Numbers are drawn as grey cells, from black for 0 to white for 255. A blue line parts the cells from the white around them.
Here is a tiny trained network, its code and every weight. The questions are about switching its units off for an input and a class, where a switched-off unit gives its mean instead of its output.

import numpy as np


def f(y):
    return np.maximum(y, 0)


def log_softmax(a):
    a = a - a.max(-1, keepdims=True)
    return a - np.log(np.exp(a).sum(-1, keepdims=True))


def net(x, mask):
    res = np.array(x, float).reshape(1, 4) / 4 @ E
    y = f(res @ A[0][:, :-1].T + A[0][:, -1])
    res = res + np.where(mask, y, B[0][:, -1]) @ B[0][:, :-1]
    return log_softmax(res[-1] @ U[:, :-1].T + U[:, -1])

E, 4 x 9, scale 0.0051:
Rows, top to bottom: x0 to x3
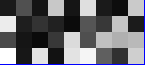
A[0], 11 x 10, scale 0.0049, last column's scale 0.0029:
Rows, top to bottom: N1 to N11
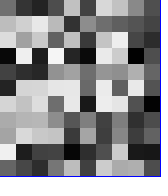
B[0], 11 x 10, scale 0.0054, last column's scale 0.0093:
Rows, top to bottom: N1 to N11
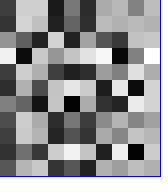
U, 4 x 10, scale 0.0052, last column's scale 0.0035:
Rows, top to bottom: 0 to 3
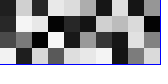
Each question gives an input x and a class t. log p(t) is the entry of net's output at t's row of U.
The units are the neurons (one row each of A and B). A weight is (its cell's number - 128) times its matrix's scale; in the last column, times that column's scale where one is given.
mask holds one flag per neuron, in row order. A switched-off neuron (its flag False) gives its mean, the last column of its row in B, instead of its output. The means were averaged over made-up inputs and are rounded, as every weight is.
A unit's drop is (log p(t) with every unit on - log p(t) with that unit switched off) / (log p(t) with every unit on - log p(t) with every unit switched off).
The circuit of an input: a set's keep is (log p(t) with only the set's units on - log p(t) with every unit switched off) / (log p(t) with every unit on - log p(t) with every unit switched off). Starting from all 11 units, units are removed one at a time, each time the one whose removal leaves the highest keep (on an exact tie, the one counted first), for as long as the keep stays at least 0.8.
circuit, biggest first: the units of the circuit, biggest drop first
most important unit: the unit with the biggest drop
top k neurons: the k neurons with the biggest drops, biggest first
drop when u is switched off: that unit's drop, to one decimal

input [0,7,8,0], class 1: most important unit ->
N1
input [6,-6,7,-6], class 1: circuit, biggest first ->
(N5; N11)
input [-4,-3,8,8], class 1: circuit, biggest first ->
(N4; N1)
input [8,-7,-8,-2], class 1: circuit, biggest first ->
(N9; N2)
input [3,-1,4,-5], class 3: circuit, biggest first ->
(N4; N7)
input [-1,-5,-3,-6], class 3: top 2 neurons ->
(N4; N10)
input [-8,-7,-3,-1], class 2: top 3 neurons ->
(N7; N3; N10)
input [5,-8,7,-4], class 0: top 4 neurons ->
(N6; N9; N2; N7)
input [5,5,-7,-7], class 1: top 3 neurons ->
(N9; N2; N8)
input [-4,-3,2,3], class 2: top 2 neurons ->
(N4; N7)
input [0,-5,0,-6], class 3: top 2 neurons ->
(N4; N10)
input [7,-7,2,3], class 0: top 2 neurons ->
(N6; N7)
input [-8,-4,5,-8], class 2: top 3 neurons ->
(N7; N3; N6)
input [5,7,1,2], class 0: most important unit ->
N10
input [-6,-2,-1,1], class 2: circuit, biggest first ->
(N7; N3)
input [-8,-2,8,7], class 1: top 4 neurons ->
(N1; N11; N4; N10)
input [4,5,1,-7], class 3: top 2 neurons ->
(N4; N6)
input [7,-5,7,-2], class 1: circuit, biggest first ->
(N5; N7)
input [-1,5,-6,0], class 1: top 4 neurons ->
(N6; N9; N2; N8)
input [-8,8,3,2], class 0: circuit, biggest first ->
(N10)
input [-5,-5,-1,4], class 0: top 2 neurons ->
(N6; N4)
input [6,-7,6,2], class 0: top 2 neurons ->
(N6; N7)
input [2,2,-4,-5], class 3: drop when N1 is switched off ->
0.1
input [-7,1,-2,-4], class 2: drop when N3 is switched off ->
0.2
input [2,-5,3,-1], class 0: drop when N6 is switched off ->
0.8
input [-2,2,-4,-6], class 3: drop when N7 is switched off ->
0.0
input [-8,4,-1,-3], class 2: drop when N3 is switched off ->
0.2
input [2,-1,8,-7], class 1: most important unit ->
N5
